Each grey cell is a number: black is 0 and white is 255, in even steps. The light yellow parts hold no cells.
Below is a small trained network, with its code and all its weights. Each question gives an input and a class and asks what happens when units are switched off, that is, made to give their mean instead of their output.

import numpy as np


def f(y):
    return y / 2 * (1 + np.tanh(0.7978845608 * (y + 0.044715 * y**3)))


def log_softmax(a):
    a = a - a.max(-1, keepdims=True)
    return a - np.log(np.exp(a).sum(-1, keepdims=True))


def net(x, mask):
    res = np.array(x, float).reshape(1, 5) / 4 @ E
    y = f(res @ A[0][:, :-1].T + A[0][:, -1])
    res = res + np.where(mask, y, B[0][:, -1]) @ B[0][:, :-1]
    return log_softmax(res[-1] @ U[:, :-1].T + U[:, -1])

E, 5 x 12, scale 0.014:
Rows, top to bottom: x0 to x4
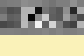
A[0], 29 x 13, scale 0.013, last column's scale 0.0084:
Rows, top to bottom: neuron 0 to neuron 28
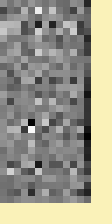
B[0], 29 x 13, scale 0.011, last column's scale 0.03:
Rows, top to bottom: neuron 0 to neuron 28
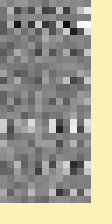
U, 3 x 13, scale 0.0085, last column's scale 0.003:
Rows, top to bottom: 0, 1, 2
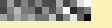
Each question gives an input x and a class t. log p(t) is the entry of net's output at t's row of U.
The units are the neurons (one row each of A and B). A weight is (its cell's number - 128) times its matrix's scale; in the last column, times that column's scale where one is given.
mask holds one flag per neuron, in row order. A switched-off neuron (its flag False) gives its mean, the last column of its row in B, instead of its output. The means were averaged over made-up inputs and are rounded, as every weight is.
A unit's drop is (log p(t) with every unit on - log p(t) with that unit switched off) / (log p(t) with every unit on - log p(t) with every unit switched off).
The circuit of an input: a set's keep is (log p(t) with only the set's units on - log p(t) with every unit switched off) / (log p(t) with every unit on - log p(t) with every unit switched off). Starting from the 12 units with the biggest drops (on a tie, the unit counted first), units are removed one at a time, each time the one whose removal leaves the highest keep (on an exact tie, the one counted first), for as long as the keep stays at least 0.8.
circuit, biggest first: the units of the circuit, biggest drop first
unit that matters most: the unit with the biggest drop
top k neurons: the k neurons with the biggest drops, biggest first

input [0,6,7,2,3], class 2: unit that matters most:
neuron 17
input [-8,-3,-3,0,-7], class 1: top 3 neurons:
neuron 17; neuron 27; neuron 3
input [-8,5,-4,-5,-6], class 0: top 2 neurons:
neuron 3; neuron 4
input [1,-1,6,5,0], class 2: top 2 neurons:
neuron 3; neuron 17
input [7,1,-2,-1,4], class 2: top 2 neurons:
neuron 3; neuron 1
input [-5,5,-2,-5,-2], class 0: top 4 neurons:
neuron 3; neuron 4; neuron 24; neuron 7
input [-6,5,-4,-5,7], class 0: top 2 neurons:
neuron 3; neuron 4
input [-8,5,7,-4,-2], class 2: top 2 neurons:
neuron 17; neuron 27
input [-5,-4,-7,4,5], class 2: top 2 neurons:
neuron 18; neuron 3
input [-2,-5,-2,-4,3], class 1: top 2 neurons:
neuron 4; neuron 1
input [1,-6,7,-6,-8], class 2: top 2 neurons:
neuron 17; neuron 27
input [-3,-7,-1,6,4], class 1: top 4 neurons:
neuron 3; neuron 7; neuron 4; neuron 24
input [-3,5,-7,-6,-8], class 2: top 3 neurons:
neuron 18; neuron 1; neuron 20
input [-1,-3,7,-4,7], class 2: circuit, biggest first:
neuron 17
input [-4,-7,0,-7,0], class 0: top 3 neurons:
neuron 3; neuron 23; neuron 11
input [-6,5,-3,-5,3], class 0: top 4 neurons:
neuron 3; neuron 4; neuron 24; neuron 7
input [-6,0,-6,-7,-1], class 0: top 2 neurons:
neuron 3; neuron 17
